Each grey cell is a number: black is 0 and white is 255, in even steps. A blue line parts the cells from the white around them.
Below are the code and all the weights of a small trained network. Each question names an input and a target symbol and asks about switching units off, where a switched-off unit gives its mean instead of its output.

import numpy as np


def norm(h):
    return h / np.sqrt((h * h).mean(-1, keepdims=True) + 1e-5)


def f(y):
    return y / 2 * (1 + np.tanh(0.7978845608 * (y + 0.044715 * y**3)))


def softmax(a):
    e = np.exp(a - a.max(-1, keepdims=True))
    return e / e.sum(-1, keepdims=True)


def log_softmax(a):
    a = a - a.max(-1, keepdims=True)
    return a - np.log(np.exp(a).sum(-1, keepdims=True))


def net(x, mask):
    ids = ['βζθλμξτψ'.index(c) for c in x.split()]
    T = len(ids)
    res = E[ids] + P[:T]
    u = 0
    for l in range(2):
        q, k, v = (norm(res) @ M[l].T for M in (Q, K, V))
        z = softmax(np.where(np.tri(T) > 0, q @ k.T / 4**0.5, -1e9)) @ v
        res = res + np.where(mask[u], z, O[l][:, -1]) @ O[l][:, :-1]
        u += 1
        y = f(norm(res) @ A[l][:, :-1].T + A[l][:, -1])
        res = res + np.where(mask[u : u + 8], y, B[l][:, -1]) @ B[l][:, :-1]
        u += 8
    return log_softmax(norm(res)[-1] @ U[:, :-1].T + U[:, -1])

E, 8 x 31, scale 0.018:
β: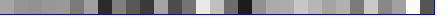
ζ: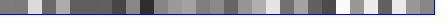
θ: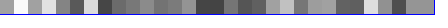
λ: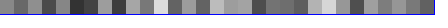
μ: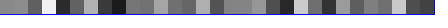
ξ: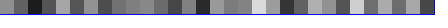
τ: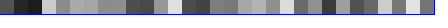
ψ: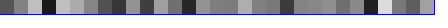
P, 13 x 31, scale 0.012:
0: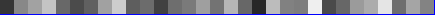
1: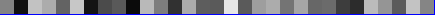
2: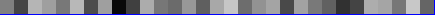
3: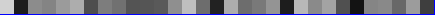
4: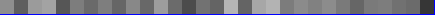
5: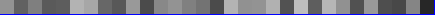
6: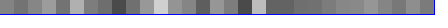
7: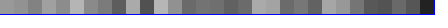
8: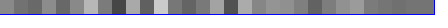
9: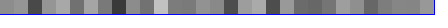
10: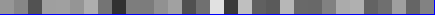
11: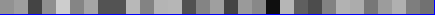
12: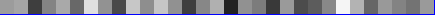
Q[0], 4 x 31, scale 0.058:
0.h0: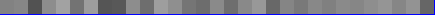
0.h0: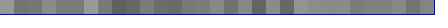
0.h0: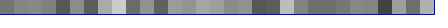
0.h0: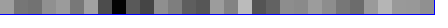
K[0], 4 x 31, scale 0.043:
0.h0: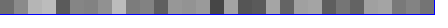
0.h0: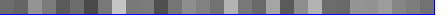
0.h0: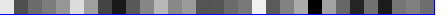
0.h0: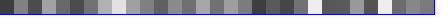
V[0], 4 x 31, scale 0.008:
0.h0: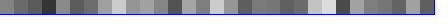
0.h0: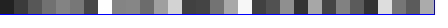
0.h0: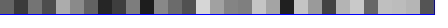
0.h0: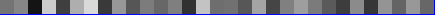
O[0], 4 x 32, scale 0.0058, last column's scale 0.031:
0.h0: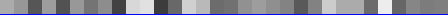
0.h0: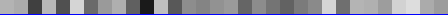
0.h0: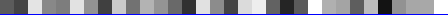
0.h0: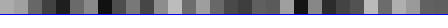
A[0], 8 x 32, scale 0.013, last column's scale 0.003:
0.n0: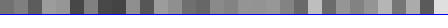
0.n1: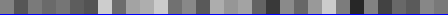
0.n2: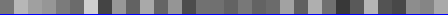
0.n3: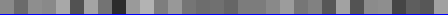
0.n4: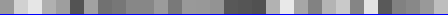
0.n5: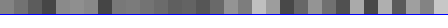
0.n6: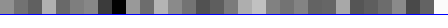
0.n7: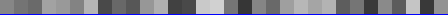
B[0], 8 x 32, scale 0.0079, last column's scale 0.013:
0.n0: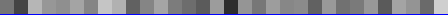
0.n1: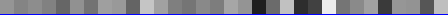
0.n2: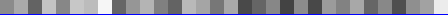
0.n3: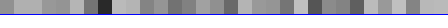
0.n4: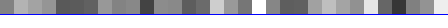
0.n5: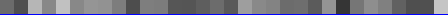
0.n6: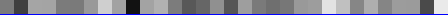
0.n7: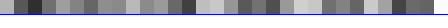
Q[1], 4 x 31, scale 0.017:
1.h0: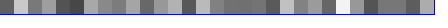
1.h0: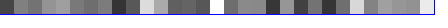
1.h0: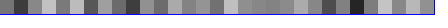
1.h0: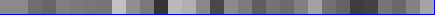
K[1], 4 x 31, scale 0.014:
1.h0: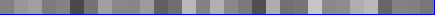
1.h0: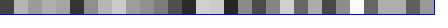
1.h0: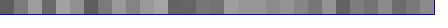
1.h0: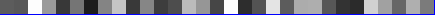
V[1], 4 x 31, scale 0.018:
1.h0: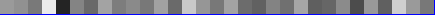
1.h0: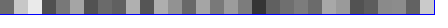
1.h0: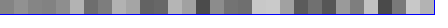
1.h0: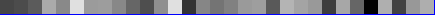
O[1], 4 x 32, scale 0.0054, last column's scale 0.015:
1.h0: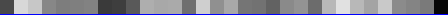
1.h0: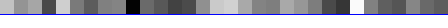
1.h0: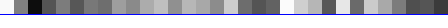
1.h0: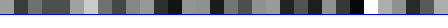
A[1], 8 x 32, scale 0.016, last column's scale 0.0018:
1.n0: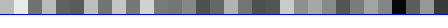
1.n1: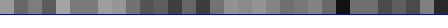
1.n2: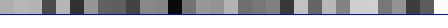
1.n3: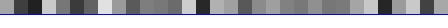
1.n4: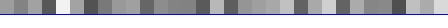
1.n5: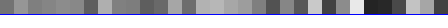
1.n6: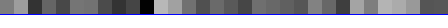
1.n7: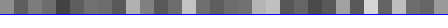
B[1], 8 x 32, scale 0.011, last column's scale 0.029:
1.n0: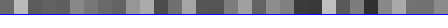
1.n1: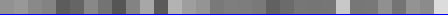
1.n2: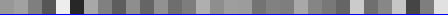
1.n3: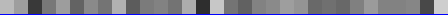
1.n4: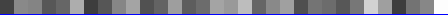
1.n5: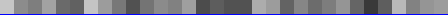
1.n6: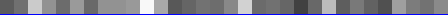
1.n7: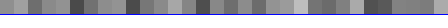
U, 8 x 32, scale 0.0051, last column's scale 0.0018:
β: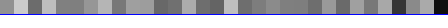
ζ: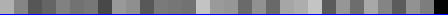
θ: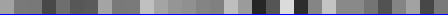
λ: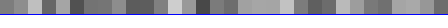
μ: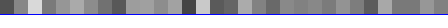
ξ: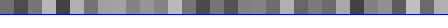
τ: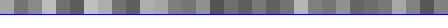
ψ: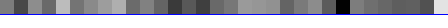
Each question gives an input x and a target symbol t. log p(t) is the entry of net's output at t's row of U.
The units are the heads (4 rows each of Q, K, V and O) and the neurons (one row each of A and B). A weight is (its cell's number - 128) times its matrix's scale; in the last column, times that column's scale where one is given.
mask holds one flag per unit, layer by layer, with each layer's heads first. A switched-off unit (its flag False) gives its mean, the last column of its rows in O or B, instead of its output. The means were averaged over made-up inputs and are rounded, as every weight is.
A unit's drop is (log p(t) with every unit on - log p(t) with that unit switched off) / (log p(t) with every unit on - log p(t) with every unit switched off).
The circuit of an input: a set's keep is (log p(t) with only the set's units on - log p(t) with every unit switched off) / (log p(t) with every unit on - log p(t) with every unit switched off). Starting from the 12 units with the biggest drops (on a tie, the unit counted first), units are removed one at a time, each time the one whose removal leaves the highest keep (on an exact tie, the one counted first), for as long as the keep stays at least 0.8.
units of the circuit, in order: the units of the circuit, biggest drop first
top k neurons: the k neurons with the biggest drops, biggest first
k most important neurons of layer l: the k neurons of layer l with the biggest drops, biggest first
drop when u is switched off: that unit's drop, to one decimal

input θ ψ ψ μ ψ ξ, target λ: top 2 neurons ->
[0.n3; 1.n1]
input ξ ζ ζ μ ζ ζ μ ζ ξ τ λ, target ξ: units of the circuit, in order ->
[0.h0; 1.n2]
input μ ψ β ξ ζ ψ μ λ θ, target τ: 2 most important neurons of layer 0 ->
[0.n2; 0.n6]
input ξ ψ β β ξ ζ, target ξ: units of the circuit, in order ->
[1.h0; 1.n2]
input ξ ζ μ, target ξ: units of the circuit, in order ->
[1.h0; 0.n5]
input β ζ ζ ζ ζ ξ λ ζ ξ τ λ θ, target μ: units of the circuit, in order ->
[0.h0; 1.n3]
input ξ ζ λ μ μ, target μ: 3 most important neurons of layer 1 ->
[1.n3; 1.n5; 1.n7]
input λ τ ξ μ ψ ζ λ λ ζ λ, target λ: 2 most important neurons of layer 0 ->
[0.n2; 0.n1]
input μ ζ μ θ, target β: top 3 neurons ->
[0.n2; 1.n0; 0.n5]
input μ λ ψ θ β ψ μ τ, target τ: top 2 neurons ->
[1.n4; 0.n2]
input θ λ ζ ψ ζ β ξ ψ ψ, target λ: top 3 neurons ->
[0.n3; 1.n1; 0.n7]
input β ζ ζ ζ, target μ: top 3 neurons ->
[0.n3; 1.n3; 0.n6]
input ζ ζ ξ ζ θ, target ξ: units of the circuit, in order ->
[1.h0]
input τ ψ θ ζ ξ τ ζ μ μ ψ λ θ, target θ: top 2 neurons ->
[1.n6; 1.n0]
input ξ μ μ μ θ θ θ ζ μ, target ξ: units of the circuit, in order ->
[1.n2; 0.h0]
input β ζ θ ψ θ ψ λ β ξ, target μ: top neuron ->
[0.n3]
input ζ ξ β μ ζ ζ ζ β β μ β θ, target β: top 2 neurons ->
[0.n2; 0.n6]
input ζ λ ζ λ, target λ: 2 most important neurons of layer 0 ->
[0.n1; 0.n6]
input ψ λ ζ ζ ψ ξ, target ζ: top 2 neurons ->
[1.n1; 0.n6]
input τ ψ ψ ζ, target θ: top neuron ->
[1.n6]
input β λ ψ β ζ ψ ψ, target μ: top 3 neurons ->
[1.n3; 0.n3; 1.n1]
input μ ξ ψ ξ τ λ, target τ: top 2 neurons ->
[1.n4; 0.n2]
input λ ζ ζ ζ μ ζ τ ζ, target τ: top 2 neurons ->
[1.n4; 1.n7]
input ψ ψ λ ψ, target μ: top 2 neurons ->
[1.n3; 1.n1]
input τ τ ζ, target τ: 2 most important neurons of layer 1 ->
[1.n4; 1.n6]
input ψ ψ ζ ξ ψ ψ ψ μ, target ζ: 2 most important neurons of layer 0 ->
[0.n7; 0.n2]
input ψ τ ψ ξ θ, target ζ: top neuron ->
[0.n1]
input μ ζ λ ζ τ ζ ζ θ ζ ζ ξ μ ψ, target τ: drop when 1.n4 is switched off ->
0.6
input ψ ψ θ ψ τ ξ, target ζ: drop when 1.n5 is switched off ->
0.1
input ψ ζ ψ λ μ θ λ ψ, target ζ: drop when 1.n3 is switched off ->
-0.1
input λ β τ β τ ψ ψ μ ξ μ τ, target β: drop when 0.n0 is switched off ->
0.0
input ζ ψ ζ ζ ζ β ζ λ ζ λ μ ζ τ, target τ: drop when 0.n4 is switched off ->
0.1
